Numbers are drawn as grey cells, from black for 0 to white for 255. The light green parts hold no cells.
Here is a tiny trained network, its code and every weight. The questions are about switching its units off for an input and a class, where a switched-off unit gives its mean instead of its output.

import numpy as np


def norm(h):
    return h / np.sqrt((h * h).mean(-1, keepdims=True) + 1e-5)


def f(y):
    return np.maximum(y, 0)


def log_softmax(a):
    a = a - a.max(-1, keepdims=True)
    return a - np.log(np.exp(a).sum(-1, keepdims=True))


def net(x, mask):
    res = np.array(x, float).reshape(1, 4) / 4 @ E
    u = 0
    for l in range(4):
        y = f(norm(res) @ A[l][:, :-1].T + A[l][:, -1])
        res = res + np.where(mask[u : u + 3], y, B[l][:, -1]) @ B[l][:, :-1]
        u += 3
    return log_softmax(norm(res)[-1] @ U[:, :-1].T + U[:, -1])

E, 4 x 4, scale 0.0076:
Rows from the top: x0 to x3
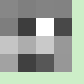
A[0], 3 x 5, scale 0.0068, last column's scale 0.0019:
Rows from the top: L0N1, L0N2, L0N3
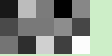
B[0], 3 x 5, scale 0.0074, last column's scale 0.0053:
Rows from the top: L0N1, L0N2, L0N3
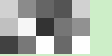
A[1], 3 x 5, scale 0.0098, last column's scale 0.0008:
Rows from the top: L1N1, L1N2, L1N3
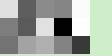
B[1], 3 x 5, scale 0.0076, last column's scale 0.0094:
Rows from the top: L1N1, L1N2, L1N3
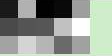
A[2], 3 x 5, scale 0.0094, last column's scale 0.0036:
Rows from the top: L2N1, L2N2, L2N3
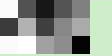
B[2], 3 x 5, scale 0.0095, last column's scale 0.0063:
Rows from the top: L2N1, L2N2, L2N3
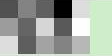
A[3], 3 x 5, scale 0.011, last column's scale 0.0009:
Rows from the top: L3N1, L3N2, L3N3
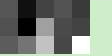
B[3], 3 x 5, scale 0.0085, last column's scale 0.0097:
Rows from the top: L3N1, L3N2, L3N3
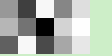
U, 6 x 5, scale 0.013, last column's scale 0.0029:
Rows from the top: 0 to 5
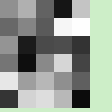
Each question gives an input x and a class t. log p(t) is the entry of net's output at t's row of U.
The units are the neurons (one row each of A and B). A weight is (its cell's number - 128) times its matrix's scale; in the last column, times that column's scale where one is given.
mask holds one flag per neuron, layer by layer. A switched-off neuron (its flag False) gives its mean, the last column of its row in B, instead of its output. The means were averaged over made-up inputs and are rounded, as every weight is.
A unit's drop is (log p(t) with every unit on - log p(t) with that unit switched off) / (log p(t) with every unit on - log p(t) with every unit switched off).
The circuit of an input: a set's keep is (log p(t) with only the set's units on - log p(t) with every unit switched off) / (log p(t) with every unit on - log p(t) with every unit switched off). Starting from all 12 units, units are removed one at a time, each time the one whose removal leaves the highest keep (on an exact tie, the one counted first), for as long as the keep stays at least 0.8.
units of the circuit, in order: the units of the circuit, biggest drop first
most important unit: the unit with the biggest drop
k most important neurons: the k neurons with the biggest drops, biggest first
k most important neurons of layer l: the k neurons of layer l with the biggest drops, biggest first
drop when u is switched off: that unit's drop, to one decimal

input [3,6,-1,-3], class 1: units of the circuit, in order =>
(L3N2 L3N3)
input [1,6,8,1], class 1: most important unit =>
L1N2
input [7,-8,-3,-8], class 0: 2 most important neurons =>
(L0N3 L3N2)
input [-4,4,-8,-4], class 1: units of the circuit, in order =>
(L3N2 L3N3)
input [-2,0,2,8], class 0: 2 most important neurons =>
(L1N2 L0N3)
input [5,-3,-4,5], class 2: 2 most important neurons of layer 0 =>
(L0N3 L0N1)
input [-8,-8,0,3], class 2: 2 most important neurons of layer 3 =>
(L3N3 L3N1)
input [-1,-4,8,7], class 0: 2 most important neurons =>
(L1N1 L1N2)
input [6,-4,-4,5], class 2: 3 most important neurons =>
(L2N1 L1N2 L0N3)
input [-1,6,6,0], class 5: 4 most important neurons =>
(L0N3 L1N3 L0N1 L2N1)
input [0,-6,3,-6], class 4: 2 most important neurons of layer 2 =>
(L2N3 L2N1)
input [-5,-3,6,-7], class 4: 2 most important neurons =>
(L2N3 L0N3)
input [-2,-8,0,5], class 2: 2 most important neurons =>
(L3N3 L1N3)
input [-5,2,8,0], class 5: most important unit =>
L3N2
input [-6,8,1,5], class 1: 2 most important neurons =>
(L3N2 L3N3)
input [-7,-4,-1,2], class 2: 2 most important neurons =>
(L0N3 L1N3)
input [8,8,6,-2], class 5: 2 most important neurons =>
(L0N3 L1N3)
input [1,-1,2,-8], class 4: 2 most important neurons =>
(L2N3 L0N3)
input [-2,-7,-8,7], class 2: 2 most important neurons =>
(L1N2 L2N1)
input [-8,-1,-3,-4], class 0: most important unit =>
L0N1
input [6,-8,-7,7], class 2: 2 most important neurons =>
(L1N2 L2N1)
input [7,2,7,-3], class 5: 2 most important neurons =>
(L3N2 L1N2)
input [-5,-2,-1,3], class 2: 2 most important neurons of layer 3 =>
(L3N1 L3N2)
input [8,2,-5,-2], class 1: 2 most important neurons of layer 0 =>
(L0N3 L0N2)
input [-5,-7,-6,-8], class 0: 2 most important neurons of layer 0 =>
(L0N3 L0N1)
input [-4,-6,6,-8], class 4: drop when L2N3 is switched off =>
0.4
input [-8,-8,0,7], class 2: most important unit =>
L3N3
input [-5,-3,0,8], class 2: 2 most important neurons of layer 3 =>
(L3N1 L3N3)
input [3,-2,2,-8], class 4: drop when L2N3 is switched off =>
0.4
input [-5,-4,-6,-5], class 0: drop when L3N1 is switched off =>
0.0
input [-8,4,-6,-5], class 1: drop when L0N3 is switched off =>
0.1
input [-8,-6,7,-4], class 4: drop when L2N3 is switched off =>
0.3
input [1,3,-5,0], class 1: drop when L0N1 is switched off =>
-0.1
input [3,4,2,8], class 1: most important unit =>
L3N2
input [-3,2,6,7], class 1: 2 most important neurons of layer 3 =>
(L3N3 L3N2)
